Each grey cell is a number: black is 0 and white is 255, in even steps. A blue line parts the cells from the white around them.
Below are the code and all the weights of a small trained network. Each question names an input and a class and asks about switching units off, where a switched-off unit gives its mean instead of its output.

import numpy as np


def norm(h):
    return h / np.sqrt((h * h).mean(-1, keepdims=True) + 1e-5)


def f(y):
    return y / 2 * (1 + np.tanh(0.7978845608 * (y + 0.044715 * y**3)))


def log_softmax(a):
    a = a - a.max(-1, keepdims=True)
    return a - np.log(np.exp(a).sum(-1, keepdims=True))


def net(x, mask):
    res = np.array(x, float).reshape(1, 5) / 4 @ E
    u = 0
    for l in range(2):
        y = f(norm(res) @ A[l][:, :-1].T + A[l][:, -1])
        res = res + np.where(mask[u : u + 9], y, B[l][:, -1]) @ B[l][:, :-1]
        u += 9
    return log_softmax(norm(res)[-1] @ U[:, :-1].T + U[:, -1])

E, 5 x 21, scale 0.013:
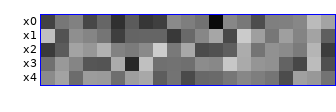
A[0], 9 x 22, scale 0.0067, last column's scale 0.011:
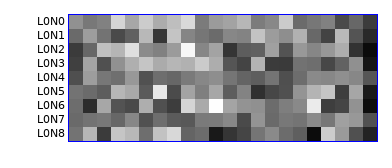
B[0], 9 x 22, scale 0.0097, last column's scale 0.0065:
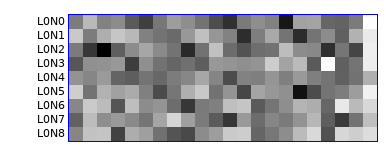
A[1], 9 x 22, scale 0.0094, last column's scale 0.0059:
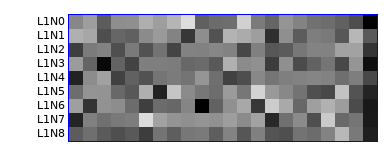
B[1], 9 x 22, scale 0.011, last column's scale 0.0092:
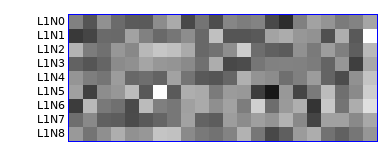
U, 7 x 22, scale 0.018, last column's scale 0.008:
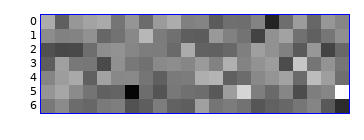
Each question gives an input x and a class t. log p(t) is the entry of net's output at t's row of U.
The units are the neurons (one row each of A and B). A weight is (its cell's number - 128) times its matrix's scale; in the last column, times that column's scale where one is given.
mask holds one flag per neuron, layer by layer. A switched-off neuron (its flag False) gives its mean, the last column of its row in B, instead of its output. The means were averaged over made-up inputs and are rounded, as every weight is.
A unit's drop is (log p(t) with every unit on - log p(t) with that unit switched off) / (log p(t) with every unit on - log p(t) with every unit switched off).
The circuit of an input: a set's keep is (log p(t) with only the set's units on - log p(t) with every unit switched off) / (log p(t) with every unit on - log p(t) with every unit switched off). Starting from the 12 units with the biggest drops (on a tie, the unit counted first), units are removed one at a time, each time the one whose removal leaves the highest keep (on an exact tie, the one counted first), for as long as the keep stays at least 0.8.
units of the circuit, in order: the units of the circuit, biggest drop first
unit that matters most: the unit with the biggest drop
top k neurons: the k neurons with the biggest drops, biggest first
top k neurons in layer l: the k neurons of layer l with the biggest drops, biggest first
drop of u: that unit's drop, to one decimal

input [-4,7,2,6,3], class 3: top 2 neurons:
L1N6, L0N5
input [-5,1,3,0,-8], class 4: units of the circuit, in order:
L0N6
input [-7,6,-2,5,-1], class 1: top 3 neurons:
L0N0, L1N0, L0N3
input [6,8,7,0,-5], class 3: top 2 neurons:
L1N6, L1N1
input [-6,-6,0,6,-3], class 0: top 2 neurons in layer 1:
L1N5, L1N6
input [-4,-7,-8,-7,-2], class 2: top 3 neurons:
L1N1, L0N1, L1N3
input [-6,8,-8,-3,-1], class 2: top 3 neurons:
L1N1, L1N3, L0N3
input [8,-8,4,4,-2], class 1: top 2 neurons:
L1N4, L1N6
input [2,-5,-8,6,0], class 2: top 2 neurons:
L1N1, L0N5
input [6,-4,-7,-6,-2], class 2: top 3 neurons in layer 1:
L1N1, L1N3, L1N5
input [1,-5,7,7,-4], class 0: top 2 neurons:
L0N1, L1N5
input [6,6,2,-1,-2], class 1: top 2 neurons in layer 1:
L1N4, L1N8
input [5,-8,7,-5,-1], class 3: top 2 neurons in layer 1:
L1N1, L1N7
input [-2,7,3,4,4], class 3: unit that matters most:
L1N6
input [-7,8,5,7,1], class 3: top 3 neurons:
L1N6, L0N5, L0N7
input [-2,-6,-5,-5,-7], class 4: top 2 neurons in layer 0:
L0N6, L0N2
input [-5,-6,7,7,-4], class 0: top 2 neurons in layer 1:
L1N5, L1N1
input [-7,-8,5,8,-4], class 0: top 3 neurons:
L1N5, L0N1, L1N6
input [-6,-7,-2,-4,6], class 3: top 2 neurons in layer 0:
L0N3, L0N6
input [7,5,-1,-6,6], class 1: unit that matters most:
L0N1
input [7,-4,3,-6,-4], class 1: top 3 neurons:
L1N4, L0N1, L1N2
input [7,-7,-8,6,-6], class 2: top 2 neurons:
L1N1, L0N0
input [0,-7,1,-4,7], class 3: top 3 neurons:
L0N3, L0N6, L1N7
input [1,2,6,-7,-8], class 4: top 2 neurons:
L0N6, L0N1
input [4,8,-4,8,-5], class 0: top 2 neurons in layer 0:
L0N3, L0N1
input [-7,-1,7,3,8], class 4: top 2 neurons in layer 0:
L0N8, L0N7
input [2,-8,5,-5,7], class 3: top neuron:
L0N3
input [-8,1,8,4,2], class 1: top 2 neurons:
L0N0, L1N0
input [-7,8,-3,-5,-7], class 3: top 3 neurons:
L1N6, L0N8, L0N7
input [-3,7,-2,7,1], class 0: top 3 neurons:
L1N5, L0N1, L0N3
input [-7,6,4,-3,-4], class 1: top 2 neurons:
L0N0, L0N3
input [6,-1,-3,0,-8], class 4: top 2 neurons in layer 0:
L0N6, L0N0
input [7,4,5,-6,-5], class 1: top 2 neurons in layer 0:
L0N1, L0N7
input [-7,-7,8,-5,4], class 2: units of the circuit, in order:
L0N2
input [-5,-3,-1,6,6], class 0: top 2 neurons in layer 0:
L0N1, L0N6
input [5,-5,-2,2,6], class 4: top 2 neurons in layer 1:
L1N6, L1N2
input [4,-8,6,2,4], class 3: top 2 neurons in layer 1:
L1N1, L1N7
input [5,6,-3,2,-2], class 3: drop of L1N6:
1.0
